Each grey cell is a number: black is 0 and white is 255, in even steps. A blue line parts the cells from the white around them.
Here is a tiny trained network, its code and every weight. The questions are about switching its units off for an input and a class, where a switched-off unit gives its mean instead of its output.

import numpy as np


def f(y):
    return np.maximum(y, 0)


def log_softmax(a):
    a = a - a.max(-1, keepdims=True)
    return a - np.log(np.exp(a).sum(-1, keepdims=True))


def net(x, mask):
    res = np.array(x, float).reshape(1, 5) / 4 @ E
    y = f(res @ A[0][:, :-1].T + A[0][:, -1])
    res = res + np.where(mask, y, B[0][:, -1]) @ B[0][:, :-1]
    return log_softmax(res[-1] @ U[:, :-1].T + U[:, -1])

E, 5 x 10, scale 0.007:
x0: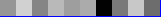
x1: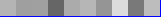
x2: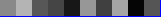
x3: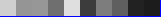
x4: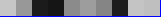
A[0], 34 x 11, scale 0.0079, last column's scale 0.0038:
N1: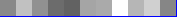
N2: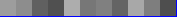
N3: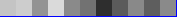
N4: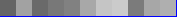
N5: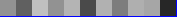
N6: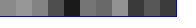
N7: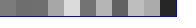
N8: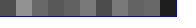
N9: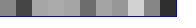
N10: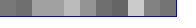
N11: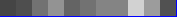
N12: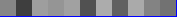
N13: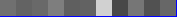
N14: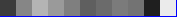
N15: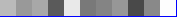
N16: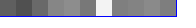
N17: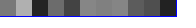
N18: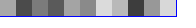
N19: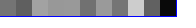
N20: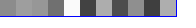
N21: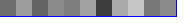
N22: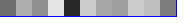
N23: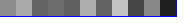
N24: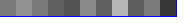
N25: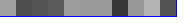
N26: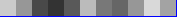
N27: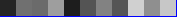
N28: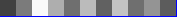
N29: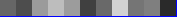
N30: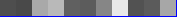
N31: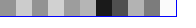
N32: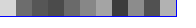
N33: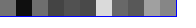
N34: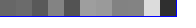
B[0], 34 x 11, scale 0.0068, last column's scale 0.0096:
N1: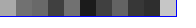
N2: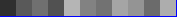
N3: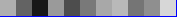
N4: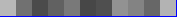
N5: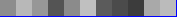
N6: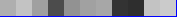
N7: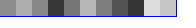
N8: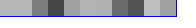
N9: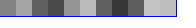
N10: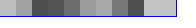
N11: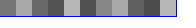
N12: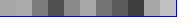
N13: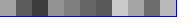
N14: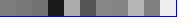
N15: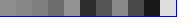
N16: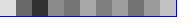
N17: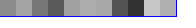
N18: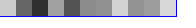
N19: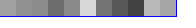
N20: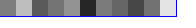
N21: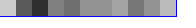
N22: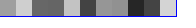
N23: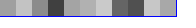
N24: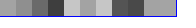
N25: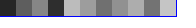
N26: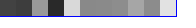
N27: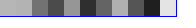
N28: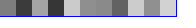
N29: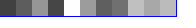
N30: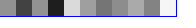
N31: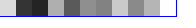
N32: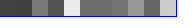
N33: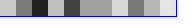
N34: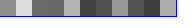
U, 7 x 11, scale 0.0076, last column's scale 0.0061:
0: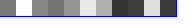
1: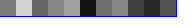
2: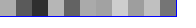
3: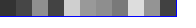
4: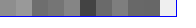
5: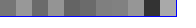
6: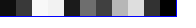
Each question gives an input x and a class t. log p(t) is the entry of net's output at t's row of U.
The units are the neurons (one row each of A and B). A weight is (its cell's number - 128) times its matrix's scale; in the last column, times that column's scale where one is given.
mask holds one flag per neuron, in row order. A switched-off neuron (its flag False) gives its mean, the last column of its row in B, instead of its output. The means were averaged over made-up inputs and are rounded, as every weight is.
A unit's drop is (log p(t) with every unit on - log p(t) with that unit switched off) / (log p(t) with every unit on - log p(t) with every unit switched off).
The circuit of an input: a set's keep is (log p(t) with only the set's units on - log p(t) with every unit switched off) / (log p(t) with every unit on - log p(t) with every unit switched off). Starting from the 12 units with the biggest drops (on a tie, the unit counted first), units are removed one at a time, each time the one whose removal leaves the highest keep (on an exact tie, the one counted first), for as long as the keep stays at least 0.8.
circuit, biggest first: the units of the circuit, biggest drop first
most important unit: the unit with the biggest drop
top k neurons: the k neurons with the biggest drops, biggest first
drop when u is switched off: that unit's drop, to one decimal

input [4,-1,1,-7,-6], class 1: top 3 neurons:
[N22; N27; N1]
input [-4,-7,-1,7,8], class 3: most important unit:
N32
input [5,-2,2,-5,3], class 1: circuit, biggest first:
[N22; N27]
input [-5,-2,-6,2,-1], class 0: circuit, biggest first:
[N5; N12]
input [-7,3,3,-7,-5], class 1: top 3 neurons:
[N1; N22; N34]
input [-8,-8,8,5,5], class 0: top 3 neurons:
[N6; N17; N31]
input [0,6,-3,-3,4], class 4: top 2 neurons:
[N1; N30]
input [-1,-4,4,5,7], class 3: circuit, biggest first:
[N32; N26]
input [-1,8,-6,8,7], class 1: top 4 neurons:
[N15; N20; N30; N28]
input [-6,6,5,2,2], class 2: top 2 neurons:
[N18; N33]
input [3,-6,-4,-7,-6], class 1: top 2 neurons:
[N27; N22]
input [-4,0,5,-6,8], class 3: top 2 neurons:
[N26; N25]
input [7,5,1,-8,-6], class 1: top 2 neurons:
[N22; N1]
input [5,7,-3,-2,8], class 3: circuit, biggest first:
[N26]
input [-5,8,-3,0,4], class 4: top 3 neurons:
[N1; N31; N15]
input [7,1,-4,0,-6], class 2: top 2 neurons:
[N31; N3]
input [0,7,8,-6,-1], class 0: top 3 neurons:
[N23; N6; N24]
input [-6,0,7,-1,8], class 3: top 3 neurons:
[N26; N32; N25]
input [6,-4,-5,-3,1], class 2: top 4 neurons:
[N31; N21; N6; N3]
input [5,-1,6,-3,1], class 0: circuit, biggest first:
[N23; N17]
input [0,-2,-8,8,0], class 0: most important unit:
N7
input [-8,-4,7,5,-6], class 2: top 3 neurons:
[N33; N18; N13]
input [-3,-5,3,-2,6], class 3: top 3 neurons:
[N26; N32; N25]
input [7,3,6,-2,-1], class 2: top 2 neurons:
[N31; N3]
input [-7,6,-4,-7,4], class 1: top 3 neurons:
[N1; N34; N22]
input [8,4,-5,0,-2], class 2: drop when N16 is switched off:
0.0
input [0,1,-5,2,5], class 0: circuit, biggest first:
[N7]
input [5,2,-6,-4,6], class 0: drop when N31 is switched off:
-0.1
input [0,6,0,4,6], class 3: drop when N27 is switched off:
0.2
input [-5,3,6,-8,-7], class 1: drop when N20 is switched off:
-0.1
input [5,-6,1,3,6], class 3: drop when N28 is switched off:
-0.2
